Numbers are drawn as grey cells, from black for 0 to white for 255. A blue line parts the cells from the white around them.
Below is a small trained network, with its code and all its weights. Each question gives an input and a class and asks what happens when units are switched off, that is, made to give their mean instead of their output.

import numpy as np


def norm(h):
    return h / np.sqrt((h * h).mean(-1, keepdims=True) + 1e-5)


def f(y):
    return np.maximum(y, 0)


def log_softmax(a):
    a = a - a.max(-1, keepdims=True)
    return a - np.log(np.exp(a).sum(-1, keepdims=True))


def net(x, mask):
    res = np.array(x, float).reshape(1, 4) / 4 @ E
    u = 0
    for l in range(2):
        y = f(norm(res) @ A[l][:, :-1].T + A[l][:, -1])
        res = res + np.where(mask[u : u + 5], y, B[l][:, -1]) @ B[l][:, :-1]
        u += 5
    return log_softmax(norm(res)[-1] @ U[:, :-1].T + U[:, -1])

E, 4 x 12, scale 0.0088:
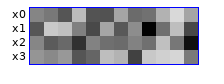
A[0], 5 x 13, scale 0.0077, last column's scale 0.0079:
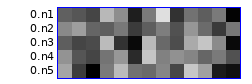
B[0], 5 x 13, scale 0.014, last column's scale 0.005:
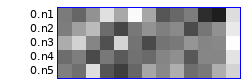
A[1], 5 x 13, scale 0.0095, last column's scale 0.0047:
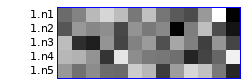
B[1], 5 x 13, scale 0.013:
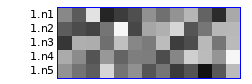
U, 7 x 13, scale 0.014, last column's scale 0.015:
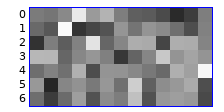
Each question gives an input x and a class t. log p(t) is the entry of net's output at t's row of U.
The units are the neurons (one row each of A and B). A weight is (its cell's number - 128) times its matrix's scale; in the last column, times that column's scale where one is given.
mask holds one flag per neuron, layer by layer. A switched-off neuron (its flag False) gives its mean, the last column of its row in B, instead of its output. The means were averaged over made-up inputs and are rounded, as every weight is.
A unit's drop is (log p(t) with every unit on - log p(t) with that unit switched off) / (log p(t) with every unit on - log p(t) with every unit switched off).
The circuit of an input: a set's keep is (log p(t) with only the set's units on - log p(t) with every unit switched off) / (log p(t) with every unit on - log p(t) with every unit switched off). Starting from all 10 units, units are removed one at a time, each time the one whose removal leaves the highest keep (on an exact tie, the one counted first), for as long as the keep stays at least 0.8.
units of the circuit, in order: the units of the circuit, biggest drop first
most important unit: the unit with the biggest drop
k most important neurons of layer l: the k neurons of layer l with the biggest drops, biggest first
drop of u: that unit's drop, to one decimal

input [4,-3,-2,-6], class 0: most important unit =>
0.n1
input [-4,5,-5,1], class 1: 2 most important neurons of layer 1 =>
(1.n1; 1.n3)
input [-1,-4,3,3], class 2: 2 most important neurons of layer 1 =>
(1.n3; 1.n1)
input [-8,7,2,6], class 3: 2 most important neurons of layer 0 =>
(0.n1; 0.n4)
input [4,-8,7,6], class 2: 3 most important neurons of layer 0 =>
(0.n4; 0.n1; 0.n2)
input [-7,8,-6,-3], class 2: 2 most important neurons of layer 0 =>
(0.n3; 0.n5)
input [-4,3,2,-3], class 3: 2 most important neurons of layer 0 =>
(0.n5; 0.n4)
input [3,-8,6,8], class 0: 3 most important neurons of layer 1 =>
(1.n5; 1.n2; 1.n4)
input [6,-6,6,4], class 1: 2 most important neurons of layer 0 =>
(0.n5; 0.n1)
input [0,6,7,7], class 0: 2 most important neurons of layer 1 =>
(1.n5; 1.n1)
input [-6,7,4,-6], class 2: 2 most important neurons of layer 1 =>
(1.n2; 1.n5)
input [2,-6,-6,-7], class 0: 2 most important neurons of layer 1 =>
(1.n2; 1.n1)
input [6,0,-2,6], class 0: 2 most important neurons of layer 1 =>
(1.n5; 1.n4)
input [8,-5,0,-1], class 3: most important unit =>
0.n3
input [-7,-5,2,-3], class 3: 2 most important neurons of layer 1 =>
(1.n4; 1.n2)
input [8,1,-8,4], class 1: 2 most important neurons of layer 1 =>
(1.n1; 1.n4)
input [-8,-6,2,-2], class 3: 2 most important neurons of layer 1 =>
(1.n4; 1.n2)
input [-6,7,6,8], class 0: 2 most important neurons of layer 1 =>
(1.n5; 1.n1)
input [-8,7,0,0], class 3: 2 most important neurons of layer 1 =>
(1.n4; 1.n3)
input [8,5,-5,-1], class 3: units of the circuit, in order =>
(0.n3)
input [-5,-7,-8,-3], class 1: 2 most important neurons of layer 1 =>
(1.n1; 1.n2)
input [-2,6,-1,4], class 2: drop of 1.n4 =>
0.0
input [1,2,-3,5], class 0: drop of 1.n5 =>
1.5
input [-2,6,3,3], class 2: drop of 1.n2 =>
1.2
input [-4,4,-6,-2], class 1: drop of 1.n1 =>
1.6
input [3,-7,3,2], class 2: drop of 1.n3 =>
0.2
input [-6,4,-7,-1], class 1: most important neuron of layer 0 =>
(0.n3)
